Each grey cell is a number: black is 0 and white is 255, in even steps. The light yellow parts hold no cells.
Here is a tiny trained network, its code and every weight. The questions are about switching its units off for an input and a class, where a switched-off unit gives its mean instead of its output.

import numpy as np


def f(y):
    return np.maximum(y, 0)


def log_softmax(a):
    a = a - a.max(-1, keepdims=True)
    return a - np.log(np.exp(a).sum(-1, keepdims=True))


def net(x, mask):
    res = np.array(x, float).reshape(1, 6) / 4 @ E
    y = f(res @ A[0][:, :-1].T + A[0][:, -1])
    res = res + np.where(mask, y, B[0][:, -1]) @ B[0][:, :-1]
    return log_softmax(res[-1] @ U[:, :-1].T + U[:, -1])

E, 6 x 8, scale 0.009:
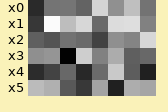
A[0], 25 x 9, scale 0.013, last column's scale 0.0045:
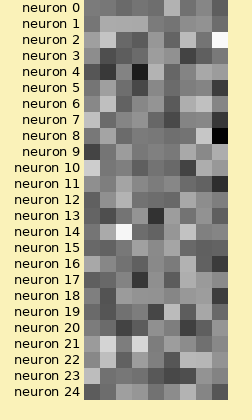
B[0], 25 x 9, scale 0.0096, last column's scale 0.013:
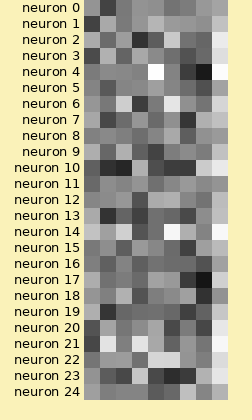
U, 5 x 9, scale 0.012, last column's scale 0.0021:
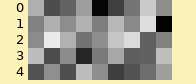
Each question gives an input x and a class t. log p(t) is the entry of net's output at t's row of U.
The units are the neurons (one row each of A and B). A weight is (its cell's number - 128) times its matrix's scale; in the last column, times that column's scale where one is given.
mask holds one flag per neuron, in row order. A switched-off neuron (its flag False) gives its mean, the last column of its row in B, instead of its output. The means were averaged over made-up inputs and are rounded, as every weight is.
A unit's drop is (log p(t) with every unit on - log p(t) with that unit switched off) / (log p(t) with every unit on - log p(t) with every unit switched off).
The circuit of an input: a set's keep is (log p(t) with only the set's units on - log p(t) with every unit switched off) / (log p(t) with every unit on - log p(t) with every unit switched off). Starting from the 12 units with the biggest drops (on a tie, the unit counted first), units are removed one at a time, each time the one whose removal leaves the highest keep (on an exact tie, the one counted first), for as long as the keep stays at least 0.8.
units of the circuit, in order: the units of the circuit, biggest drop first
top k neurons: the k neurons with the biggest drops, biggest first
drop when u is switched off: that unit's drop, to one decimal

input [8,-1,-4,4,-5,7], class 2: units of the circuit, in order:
neuron 22
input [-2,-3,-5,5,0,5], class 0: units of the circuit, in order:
neuron 4; neuron 23
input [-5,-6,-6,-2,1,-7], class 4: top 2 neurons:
neuron 3; neuron 20
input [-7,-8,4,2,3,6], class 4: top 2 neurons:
neuron 4; neuron 20
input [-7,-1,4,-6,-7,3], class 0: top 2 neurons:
neuron 10; neuron 23
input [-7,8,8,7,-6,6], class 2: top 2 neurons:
neuron 6; neuron 22
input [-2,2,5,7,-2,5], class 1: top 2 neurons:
neuron 14; neuron 4
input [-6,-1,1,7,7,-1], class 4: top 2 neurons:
neuron 20; neuron 3
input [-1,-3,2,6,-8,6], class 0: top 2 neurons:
neuron 10; neuron 23
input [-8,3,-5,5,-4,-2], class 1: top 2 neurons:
neuron 4; neuron 20
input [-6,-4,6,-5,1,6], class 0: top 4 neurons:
neuron 10; neuron 23; neuron 21; neuron 7
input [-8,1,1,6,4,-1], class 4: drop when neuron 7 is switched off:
0.1
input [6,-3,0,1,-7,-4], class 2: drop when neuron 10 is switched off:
0.2
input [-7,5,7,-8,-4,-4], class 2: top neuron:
neuron 14
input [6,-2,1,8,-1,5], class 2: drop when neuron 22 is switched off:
0.2
